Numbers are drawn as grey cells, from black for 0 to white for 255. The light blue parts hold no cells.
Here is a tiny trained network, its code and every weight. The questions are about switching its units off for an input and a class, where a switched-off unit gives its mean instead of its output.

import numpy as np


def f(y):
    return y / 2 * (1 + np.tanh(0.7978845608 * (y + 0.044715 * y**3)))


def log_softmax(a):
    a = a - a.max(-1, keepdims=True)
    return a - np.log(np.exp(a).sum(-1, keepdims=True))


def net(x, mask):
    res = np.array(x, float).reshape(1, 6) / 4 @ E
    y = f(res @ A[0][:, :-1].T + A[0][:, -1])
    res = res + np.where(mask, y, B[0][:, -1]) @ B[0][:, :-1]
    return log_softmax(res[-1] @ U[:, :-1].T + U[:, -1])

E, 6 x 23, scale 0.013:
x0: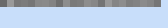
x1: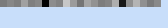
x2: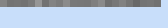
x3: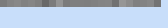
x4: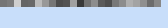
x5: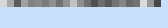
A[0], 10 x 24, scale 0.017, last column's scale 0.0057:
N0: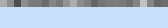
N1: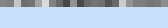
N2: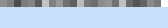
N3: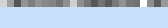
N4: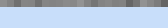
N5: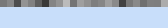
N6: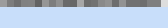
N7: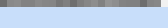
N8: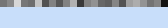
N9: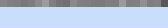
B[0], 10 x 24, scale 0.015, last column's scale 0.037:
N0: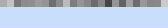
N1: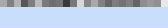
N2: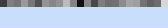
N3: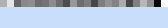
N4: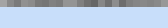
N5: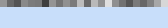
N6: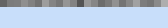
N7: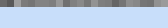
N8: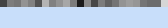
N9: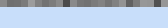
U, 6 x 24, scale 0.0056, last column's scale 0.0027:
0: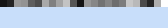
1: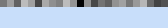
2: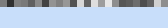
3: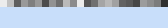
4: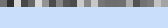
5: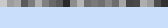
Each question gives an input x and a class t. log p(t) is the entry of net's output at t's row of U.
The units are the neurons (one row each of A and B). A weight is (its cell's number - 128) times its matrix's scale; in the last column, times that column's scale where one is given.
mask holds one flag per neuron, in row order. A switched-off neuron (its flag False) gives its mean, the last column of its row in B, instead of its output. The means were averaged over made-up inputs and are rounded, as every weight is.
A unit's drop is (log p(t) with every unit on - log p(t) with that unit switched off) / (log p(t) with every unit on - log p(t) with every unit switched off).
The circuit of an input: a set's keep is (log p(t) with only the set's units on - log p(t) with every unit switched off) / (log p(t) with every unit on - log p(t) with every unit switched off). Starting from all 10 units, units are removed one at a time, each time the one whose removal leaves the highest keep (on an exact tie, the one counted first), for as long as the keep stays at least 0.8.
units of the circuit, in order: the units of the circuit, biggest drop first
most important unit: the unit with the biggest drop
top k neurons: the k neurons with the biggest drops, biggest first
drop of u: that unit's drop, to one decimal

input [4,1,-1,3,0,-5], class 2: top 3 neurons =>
N2, N8, N3
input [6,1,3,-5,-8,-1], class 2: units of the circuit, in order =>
N5, N3
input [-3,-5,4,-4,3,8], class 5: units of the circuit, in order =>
N1
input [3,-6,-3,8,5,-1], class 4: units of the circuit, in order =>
N3, N1
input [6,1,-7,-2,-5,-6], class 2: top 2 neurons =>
N8, N5
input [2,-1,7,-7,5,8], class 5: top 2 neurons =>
N1, N2
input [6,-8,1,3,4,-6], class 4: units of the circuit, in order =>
N1, N3
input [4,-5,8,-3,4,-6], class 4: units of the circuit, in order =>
N3, N1
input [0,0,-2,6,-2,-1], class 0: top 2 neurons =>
N3, N1
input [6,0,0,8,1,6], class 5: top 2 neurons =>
N2, N8
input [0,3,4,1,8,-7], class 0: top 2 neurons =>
N8, N3
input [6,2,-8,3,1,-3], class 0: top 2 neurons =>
N3, N1
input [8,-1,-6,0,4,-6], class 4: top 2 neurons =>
N3, N2
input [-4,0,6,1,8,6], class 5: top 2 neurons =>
N1, N2
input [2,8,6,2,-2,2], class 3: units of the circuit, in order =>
N5
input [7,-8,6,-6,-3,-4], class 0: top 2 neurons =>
N2, N3
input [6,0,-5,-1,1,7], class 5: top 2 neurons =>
N2, N8
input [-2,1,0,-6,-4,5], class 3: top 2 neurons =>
N8, N5
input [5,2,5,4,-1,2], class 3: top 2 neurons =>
N2, N8
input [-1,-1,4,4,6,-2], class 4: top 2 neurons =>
N3, N1
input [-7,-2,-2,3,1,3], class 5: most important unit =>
N8
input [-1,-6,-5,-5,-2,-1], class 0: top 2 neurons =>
N3, N2
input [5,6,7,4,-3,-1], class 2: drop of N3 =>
0.3
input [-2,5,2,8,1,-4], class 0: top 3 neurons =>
N3, N1, N8
